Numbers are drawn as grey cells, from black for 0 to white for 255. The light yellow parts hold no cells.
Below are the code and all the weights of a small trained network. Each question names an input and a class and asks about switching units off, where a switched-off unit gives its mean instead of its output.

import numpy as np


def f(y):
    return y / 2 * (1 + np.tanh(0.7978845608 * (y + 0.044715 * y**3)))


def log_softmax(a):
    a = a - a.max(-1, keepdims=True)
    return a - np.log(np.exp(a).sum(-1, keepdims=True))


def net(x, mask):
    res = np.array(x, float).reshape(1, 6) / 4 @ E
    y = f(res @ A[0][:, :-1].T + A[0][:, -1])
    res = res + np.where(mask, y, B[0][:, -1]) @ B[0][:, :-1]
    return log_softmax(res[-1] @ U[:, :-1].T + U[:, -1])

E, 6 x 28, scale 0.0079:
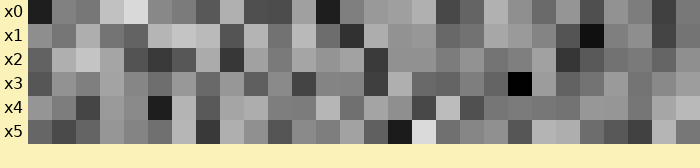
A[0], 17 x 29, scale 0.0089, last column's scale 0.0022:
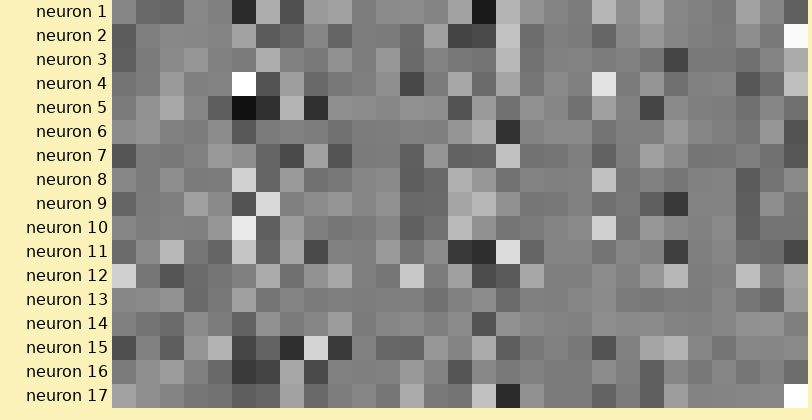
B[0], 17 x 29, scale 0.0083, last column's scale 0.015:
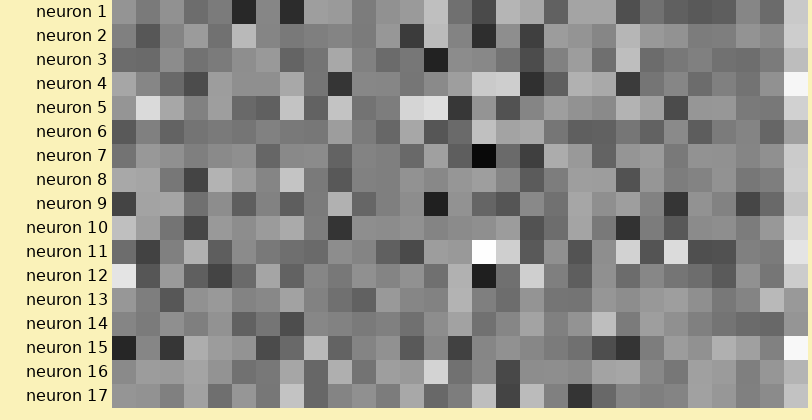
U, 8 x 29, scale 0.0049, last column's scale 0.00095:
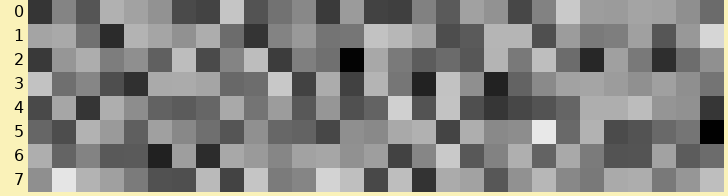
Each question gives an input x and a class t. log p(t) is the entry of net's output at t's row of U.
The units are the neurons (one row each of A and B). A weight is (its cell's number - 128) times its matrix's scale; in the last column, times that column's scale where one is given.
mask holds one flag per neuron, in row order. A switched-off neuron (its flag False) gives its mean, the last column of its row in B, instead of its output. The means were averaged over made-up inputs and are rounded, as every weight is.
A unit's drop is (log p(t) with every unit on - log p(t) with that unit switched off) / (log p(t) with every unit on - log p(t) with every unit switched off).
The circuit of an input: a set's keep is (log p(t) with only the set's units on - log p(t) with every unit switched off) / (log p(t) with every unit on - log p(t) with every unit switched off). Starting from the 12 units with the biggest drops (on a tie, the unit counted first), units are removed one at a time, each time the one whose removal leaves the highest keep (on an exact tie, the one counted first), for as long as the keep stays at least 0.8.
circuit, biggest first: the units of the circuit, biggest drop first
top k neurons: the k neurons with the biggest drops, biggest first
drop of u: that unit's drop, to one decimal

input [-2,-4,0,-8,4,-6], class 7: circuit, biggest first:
[neuron 5]
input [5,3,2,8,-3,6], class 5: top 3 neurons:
[neuron 11; neuron 3; neuron 2]
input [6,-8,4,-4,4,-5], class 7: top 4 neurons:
[neuron 5; neuron 16; neuron 4; neuron 11]
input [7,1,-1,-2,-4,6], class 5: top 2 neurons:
[neuron 11; neuron 3]
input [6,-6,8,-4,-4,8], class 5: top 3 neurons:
[neuron 11; neuron 3; neuron 10]
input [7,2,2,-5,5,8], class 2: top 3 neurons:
[neuron 3; neuron 9; neuron 12]
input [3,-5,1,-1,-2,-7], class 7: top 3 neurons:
[neuron 5; neuron 17; neuron 16]
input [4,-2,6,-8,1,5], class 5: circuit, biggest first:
[neuron 11; neuron 10]
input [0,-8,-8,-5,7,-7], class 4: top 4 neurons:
[neuron 15; neuron 17; neuron 6; neuron 2]
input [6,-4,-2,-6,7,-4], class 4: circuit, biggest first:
[neuron 15; neuron 2]
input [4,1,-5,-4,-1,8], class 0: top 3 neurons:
[neuron 7; neuron 2; neuron 12]
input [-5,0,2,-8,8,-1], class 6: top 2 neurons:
[neuron 12; neuron 1]
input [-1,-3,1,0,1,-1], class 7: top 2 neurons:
[neuron 15; neuron 4]
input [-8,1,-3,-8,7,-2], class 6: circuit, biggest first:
[neuron 1]
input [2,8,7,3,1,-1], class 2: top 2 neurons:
[neuron 9; neuron 3]
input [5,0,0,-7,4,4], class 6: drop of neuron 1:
0.3
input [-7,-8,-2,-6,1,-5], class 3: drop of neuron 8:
0.0
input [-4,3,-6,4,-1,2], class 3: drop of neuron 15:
0.1
